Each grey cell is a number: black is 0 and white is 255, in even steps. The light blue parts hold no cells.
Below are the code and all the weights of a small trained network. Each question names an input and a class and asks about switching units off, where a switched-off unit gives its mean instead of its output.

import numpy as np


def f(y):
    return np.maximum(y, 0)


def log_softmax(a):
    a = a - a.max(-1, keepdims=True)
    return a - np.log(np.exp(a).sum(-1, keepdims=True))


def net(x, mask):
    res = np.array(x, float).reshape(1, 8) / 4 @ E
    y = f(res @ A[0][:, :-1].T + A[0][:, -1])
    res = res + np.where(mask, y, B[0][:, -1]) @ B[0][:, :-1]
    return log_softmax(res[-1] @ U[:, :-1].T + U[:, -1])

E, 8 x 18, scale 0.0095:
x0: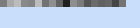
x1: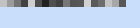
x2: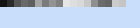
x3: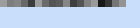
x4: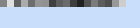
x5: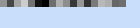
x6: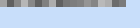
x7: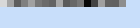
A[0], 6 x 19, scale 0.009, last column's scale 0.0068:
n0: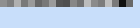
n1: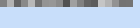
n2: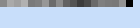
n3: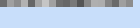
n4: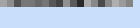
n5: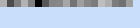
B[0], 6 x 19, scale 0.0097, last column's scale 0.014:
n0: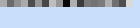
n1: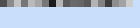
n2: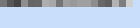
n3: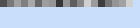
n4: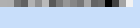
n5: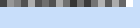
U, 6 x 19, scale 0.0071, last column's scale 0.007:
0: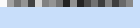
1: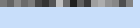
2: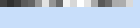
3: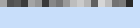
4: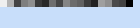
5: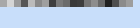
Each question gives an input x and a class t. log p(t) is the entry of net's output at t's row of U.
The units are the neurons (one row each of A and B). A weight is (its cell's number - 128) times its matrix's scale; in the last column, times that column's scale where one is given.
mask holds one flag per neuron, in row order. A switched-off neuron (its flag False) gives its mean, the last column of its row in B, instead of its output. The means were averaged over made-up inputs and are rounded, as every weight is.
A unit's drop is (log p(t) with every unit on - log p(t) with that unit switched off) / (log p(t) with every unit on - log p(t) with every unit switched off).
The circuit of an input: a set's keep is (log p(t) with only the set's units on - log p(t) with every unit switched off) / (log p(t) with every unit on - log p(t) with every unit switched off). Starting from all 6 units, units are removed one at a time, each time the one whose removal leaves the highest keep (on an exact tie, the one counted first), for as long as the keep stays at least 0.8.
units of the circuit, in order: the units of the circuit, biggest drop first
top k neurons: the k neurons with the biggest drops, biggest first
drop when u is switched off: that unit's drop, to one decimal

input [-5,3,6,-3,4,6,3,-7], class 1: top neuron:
(n5)
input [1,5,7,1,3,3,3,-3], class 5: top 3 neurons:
(n2, n4, n3)
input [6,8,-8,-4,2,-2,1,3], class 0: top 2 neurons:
(n0, n5)
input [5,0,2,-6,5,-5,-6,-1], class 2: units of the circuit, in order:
(n5, n4)
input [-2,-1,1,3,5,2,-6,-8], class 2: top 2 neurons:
(n5, n1)
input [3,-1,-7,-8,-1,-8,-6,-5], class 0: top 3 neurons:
(n0, n5, n4)
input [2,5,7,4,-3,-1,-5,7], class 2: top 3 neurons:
(n5, n1, n0)
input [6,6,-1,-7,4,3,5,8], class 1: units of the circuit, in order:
(n4, n5)
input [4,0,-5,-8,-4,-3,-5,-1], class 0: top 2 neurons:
(n0, n5)
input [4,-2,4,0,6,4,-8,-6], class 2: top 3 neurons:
(n5, n1, n0)
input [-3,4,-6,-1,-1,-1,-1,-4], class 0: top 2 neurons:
(n0, n3)
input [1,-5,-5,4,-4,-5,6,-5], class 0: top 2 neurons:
(n0, n2)
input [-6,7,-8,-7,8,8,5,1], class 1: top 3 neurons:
(n5, n0, n3)
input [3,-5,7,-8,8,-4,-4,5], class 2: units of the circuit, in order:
(n5)
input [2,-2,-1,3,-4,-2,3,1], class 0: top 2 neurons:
(n5, n2)
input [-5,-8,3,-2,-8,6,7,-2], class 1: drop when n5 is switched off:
0.5
